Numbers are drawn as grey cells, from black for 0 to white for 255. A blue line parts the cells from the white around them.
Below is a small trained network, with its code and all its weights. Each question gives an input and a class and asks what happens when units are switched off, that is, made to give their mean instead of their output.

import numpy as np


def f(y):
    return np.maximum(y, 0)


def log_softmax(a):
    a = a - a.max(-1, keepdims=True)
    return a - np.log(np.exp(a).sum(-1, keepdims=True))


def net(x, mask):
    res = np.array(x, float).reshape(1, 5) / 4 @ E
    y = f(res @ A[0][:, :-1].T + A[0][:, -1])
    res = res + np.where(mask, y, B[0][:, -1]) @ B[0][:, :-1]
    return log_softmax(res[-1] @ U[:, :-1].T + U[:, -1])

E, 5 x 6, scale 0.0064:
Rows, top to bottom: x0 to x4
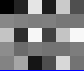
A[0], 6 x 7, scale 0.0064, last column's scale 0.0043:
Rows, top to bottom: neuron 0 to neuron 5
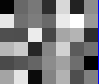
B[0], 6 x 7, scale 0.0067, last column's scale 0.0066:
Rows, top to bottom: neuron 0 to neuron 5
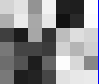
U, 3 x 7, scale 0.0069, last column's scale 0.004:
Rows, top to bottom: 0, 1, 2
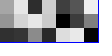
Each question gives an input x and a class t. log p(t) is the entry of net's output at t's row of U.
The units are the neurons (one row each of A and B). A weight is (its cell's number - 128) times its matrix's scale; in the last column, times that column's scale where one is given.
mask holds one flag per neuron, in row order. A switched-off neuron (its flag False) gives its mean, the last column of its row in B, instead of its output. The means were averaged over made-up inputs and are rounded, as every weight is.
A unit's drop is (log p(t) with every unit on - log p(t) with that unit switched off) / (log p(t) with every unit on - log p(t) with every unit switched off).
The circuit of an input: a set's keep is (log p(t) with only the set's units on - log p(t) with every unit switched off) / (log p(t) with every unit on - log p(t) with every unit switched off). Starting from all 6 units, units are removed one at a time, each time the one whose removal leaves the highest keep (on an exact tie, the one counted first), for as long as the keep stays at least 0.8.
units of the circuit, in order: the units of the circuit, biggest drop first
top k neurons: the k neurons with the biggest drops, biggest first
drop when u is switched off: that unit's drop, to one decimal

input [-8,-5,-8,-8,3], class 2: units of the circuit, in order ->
[neuron 5; neuron 3]
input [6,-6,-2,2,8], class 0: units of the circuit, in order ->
[neuron 0]
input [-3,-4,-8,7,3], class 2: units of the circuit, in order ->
[neuron 5; neuron 0]
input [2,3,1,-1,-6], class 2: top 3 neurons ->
[neuron 0; neuron 1; neuron 2]
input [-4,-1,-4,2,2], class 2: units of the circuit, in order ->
[neuron 5; neuron 0]
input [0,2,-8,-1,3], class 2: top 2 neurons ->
[neuron 5; neuron 1]
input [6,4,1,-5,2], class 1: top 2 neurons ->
[neuron 0; neuron 5]
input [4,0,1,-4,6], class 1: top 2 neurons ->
[neuron 0; neuron 5]
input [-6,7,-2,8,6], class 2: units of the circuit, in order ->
[neuron 5; neuron 3]
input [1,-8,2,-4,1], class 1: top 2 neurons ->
[neuron 5; neuron 3]
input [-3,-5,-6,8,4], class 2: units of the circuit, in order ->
[neuron 5; neuron 0]
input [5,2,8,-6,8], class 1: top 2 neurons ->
[neuron 1; neuron 0]
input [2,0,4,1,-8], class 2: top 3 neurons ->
[neuron 2; neuron 0; neuron 1]
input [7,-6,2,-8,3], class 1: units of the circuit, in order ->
[neuron 0]
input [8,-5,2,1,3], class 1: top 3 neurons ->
[neuron 0; neuron 5; neuron 3]
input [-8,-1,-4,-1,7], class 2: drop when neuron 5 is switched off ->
0.2
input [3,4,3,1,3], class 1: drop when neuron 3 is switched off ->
0.1
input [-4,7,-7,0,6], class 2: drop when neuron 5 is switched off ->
0.2
